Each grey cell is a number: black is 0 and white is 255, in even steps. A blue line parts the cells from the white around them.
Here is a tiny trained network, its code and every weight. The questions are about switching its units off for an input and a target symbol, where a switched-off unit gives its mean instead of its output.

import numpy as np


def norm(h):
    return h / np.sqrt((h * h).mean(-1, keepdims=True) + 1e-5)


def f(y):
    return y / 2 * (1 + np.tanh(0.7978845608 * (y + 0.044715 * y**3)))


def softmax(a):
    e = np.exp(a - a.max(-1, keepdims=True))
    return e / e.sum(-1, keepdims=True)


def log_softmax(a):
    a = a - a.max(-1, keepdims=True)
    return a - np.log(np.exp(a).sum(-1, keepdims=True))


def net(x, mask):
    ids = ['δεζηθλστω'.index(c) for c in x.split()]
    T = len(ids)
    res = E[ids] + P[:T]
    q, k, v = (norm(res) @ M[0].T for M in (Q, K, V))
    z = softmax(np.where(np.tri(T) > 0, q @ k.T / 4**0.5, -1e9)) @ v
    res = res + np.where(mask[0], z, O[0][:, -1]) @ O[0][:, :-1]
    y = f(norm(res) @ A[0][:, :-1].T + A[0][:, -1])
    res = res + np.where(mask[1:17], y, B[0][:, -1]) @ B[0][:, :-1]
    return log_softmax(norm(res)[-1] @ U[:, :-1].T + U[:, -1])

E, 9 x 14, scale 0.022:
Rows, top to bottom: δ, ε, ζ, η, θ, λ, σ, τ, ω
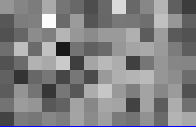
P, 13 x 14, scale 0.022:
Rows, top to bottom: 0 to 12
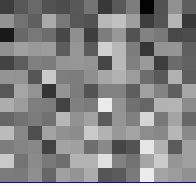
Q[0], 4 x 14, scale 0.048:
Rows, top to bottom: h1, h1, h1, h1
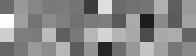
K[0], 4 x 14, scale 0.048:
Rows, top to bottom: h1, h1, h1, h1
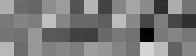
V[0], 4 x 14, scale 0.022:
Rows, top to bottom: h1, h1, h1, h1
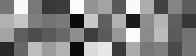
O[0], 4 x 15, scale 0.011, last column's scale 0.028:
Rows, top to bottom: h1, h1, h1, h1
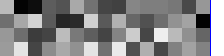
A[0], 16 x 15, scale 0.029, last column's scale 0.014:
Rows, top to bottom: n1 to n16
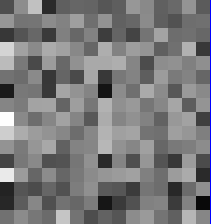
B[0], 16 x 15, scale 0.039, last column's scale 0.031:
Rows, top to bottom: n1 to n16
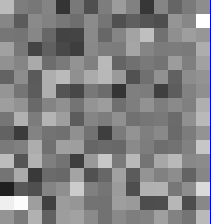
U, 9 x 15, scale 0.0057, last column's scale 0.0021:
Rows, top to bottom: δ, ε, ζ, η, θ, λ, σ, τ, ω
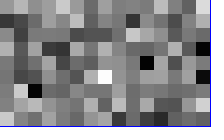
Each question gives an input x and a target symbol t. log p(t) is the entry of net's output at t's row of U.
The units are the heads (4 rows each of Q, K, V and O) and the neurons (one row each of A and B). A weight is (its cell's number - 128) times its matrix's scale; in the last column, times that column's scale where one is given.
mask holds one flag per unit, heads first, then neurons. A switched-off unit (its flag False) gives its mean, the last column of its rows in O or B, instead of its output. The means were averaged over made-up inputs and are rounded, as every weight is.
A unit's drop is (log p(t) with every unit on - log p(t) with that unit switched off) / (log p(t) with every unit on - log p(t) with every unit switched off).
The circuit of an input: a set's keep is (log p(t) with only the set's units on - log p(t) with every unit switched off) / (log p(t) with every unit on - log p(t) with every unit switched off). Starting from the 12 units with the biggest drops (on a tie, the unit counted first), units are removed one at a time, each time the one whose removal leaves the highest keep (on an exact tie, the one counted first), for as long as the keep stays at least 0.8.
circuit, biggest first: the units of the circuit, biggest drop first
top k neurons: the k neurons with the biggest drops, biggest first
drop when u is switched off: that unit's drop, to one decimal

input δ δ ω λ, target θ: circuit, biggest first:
[h1 n1]
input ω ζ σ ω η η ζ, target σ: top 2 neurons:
[n15 n6]
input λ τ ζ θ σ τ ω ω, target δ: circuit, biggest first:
[h1 n2 n14]
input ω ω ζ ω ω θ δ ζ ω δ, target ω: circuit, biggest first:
[n14]
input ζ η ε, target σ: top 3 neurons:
[n15 n6 n3]
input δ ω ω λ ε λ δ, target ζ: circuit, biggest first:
[h1 n3]
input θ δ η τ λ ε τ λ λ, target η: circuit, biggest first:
[h1 n15 n12]
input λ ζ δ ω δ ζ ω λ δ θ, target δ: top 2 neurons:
[n2 n14]
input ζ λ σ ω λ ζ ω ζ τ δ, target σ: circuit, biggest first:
[h1 n13]
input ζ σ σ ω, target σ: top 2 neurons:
[n13 n2]
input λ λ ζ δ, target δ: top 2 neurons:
[n2 n14]
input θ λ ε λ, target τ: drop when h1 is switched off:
0.9
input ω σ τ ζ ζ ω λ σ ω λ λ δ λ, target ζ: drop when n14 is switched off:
0.2
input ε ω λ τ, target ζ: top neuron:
[n10]
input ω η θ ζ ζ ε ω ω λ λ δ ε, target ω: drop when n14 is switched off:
0.2
